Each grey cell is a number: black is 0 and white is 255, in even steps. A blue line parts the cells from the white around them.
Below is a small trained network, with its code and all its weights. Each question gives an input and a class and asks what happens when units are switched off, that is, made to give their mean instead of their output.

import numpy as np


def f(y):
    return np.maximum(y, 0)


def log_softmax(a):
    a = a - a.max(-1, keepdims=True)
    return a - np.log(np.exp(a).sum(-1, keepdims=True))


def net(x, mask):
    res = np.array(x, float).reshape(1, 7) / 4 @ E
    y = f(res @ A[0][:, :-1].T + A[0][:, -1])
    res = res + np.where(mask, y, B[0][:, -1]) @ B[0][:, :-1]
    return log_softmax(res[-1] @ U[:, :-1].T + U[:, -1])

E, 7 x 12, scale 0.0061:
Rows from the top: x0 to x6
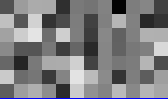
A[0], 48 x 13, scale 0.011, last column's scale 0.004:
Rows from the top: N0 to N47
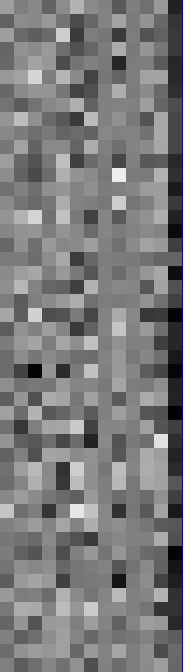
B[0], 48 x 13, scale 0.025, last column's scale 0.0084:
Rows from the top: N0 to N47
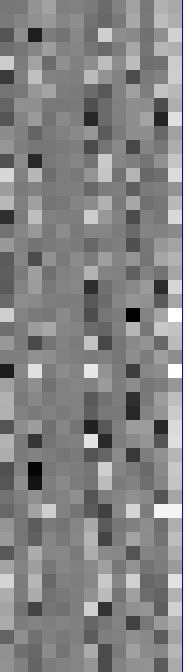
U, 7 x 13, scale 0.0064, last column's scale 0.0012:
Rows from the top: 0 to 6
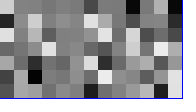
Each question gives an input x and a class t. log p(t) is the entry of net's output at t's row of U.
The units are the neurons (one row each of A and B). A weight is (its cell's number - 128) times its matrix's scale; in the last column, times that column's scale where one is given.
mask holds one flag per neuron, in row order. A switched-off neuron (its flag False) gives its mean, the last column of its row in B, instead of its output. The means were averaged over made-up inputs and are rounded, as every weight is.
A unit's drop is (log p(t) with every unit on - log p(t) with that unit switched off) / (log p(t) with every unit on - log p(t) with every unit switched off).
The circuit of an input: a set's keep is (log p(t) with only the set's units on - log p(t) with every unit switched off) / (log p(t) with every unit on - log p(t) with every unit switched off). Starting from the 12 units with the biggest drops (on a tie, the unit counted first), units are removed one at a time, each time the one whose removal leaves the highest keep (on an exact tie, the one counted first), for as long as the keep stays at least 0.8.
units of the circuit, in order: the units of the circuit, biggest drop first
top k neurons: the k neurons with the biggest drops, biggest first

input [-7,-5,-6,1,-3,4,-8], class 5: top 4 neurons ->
N2, N11, N41, N4
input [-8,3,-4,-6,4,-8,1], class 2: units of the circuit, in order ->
N12
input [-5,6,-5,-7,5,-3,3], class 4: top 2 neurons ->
N43, N24
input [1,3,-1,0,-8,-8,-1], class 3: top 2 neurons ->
N23, N6
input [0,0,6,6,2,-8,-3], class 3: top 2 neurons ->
N26, N23
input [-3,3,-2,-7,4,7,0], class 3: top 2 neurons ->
N36, N31
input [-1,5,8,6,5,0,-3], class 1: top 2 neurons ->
N15, N5
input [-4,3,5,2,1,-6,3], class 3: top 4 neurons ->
N26, N23, N6, N3
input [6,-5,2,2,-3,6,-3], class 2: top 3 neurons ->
N41, N4, N22
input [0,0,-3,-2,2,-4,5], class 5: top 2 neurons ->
N36, N33
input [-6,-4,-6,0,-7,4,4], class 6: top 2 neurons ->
N8, N20
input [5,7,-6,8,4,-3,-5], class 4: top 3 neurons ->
N31, N38, N47
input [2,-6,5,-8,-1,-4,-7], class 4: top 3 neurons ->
N43, N46, N24
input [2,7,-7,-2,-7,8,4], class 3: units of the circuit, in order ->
N36
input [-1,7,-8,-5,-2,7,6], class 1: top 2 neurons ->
N26, N39
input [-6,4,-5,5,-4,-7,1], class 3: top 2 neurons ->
N23, N6
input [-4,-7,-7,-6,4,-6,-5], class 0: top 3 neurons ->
N28, N32, N44
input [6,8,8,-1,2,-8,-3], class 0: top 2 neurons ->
N22, N29
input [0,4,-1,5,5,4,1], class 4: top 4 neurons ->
N31, N8, N20, N47
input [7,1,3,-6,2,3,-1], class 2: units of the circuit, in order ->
N41
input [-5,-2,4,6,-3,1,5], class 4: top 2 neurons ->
N31, N41
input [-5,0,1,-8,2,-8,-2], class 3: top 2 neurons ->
N23, N31
